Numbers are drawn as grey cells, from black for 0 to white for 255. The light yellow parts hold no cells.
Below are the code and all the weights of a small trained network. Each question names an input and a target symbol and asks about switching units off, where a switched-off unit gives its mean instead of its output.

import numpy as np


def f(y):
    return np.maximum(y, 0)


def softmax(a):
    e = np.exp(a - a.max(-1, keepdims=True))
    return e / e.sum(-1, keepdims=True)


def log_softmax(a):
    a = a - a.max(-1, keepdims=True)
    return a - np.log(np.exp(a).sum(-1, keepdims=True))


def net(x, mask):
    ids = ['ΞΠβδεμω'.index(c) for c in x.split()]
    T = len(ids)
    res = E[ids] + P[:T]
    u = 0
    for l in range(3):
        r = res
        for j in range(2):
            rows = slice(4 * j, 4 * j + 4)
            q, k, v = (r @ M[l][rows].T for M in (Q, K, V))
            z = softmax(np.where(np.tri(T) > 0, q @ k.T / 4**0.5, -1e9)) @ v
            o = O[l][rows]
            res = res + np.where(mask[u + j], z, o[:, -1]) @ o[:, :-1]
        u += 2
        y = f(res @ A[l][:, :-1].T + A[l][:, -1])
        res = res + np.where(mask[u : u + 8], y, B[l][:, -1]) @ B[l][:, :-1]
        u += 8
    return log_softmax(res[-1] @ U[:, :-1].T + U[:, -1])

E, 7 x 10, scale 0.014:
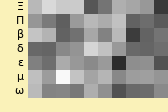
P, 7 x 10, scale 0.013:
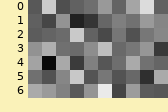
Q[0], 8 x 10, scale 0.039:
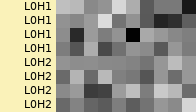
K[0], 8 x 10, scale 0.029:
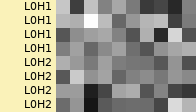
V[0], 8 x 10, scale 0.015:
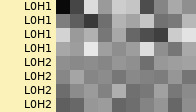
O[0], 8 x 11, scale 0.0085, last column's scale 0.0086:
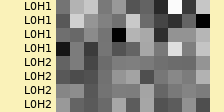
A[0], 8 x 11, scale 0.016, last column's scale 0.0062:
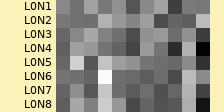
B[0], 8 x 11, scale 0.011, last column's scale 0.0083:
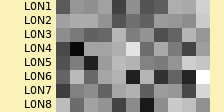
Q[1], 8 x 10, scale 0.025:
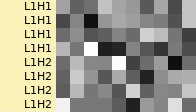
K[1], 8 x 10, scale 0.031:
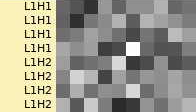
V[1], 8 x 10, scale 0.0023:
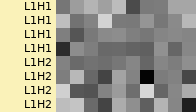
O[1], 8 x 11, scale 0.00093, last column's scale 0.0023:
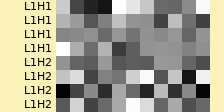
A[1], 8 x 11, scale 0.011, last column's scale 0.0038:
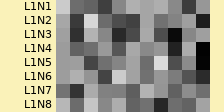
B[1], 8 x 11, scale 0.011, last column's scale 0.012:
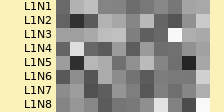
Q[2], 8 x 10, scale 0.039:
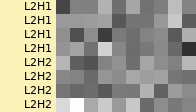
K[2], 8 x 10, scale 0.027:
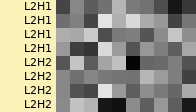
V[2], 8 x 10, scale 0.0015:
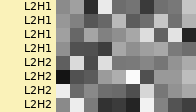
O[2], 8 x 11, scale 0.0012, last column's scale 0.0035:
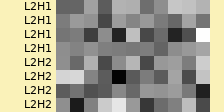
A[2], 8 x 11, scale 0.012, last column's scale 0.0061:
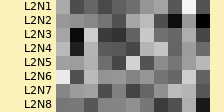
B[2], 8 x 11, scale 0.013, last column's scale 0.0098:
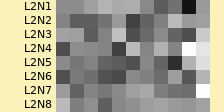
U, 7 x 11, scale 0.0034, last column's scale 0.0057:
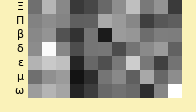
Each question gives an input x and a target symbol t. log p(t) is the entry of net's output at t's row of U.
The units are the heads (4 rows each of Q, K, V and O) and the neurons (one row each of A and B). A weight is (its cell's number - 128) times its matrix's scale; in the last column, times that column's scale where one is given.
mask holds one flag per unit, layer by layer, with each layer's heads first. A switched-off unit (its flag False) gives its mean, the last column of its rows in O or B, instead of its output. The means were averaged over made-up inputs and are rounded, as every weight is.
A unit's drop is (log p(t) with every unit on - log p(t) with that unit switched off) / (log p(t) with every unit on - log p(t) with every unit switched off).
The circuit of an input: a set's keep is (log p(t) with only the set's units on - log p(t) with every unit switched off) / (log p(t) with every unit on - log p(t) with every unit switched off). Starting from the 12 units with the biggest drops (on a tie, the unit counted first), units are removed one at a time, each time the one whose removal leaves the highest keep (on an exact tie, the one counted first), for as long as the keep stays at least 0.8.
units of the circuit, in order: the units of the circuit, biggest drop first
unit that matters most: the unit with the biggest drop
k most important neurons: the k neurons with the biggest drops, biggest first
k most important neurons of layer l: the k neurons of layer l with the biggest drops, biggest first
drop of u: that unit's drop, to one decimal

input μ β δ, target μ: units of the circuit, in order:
(L0H1)
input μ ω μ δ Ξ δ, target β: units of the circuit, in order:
(L0H1 L0N6)
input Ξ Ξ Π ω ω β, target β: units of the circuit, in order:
(L0H1 L0N6)
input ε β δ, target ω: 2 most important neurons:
(L0N8 L2N5)
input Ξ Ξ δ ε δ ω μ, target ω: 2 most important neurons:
(L2N5 L0N6)
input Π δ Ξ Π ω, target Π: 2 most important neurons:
(L2N1 L0N6)
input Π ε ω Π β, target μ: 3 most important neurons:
(L1N3 L2N6 L1N2)
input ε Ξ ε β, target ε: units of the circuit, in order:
(L0H1 L1N8)
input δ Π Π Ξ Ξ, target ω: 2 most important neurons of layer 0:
(L0N1 L0N6)
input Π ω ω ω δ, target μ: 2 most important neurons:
(L1N3 L2N6)
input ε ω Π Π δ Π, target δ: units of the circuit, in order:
(L0H1 L0N5 L0N8)
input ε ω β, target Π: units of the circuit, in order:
(L0H1 L0N4)
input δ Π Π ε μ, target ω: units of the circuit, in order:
(L0H1 L0N1 L2N5 L0N6)
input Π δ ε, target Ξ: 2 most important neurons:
(L2N4 L1N8)
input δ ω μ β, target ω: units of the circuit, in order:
(L0H1 L2N5 L0N6 L0H2)
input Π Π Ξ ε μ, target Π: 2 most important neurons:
(L2N1 L0N6)
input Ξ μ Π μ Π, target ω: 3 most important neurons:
(L0N1 L2N5 L0N6)
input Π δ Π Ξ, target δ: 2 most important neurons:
(L0N5 L1N6)
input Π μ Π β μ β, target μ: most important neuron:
(L0N7)
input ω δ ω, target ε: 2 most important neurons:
(L0N6 L1N8)
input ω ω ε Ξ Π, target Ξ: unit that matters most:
L2N4
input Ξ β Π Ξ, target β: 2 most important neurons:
(L2N2 L0N5)
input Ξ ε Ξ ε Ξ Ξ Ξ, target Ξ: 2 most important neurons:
(L2N4 L1N5)
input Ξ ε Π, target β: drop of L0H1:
1.7
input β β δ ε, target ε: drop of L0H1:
1.1
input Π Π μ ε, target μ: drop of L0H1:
0.9
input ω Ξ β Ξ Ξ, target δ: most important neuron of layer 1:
(L1N3)
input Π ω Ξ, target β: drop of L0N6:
0.3
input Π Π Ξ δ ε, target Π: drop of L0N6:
0.2
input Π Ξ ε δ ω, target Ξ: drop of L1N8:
0.7
